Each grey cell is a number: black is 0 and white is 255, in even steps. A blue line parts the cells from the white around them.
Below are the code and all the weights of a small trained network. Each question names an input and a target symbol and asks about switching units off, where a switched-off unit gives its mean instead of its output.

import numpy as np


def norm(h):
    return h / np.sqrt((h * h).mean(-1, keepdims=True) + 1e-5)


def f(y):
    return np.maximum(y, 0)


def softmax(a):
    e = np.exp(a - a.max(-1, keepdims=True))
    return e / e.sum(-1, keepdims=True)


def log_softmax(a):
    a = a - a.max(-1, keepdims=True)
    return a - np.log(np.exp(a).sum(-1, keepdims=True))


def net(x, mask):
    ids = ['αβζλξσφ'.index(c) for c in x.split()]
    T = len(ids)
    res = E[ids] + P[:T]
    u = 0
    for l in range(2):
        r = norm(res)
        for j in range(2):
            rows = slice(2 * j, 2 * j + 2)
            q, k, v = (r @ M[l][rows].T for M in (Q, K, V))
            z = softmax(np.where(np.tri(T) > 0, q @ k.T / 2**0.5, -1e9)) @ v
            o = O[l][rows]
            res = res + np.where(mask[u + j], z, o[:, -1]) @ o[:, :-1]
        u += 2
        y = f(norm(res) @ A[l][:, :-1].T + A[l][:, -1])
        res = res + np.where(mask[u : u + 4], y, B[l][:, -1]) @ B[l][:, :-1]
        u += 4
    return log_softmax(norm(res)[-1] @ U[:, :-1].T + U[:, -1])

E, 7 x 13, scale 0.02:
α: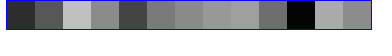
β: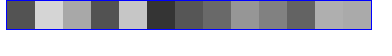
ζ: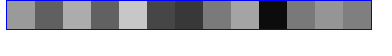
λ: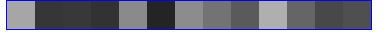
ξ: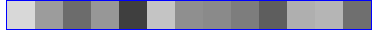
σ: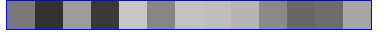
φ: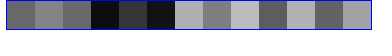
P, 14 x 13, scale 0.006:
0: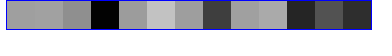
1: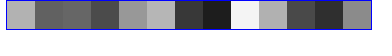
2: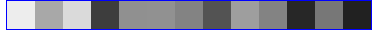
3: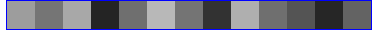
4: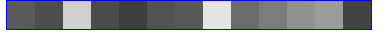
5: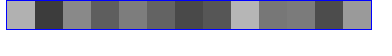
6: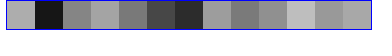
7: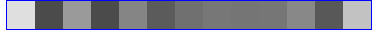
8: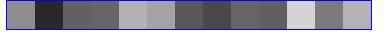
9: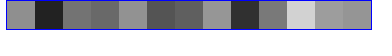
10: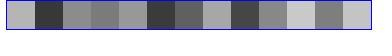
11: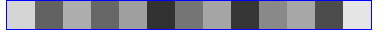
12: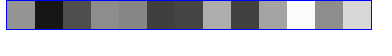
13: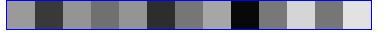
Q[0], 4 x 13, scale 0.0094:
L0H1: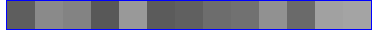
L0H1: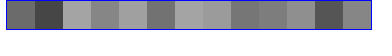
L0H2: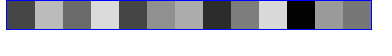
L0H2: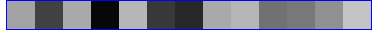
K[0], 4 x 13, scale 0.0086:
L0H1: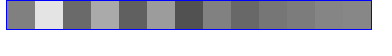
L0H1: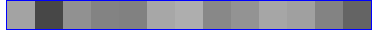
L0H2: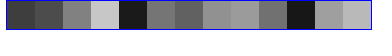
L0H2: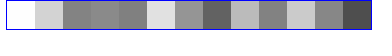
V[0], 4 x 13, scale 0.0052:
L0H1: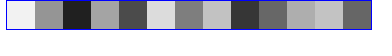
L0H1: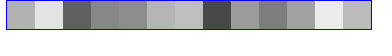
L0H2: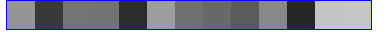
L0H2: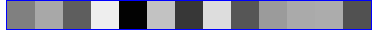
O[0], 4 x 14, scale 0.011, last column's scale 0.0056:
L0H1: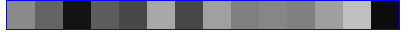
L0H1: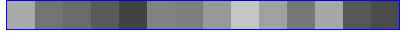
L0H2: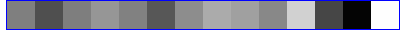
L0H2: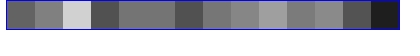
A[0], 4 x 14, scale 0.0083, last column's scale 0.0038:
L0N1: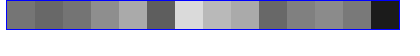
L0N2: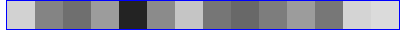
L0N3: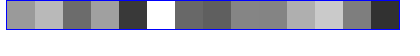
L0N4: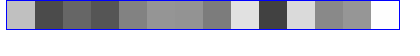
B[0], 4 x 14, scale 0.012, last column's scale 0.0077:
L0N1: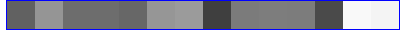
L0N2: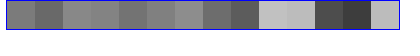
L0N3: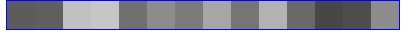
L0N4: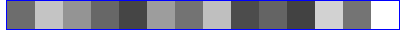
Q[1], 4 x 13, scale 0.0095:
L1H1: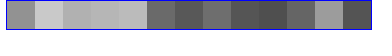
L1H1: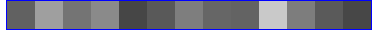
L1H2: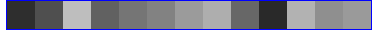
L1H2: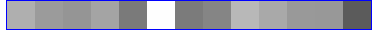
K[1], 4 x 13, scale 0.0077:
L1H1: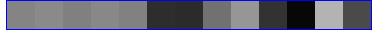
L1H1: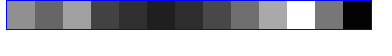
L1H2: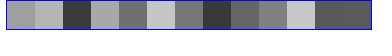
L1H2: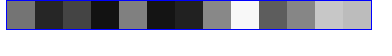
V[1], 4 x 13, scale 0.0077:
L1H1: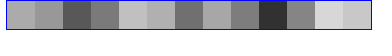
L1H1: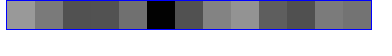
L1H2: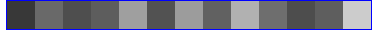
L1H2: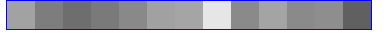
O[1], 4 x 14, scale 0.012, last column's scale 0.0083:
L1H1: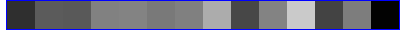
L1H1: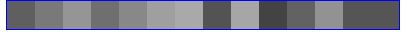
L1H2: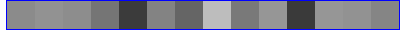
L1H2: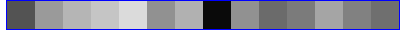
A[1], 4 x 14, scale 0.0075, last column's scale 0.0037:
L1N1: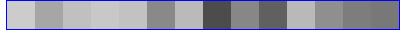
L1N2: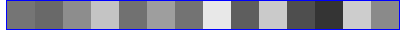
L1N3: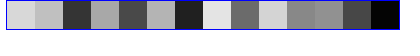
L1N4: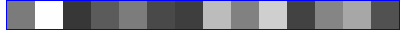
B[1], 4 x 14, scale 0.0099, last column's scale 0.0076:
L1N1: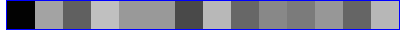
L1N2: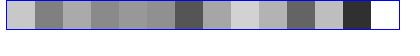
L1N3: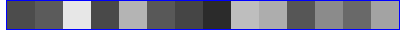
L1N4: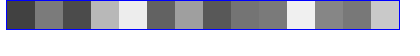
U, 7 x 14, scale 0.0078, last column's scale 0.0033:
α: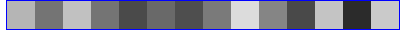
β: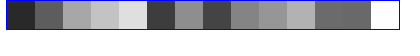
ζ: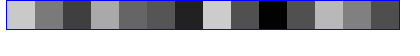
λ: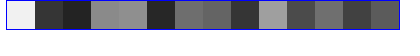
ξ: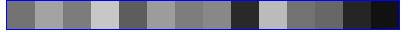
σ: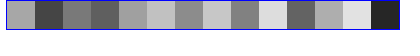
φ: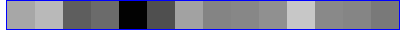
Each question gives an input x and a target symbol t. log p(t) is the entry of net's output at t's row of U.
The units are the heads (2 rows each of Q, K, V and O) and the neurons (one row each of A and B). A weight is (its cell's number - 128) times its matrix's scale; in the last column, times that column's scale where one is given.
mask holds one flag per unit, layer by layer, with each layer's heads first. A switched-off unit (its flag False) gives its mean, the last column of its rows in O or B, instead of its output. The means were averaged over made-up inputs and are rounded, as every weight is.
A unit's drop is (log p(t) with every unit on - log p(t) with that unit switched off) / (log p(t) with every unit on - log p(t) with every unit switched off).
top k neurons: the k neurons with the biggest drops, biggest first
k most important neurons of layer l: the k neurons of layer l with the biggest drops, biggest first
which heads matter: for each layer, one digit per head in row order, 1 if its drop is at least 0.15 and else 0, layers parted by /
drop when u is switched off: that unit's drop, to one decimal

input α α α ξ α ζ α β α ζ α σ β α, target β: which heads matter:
00 / 01
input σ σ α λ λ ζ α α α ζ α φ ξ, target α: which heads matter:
00 / 01
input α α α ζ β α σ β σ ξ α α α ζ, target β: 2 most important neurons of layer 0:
[L0N2 L0N3]
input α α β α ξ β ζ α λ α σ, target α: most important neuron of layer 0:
[L0N1]
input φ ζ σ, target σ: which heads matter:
01 / 00
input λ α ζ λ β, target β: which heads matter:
00 / 00
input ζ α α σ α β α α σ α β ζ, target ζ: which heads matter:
01 / 01
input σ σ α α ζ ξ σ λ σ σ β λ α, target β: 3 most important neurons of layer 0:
[L0N4 L0N2 L0N1]
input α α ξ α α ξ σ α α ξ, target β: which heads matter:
10 / 01
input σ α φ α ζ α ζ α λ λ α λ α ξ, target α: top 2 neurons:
[L1N3 L0N2]
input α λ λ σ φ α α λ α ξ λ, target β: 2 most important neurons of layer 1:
[L1N2 L1N1]
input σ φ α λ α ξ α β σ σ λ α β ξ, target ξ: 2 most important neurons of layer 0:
[L0N2 L0N4]
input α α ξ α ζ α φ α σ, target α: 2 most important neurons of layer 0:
[L0N4 L0N1]
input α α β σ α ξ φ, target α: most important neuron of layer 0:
[L0N1]
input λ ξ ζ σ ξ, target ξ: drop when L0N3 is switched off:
0.1
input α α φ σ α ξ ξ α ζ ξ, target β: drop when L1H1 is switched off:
0.2
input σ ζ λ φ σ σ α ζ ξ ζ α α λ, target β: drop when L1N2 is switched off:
0.1
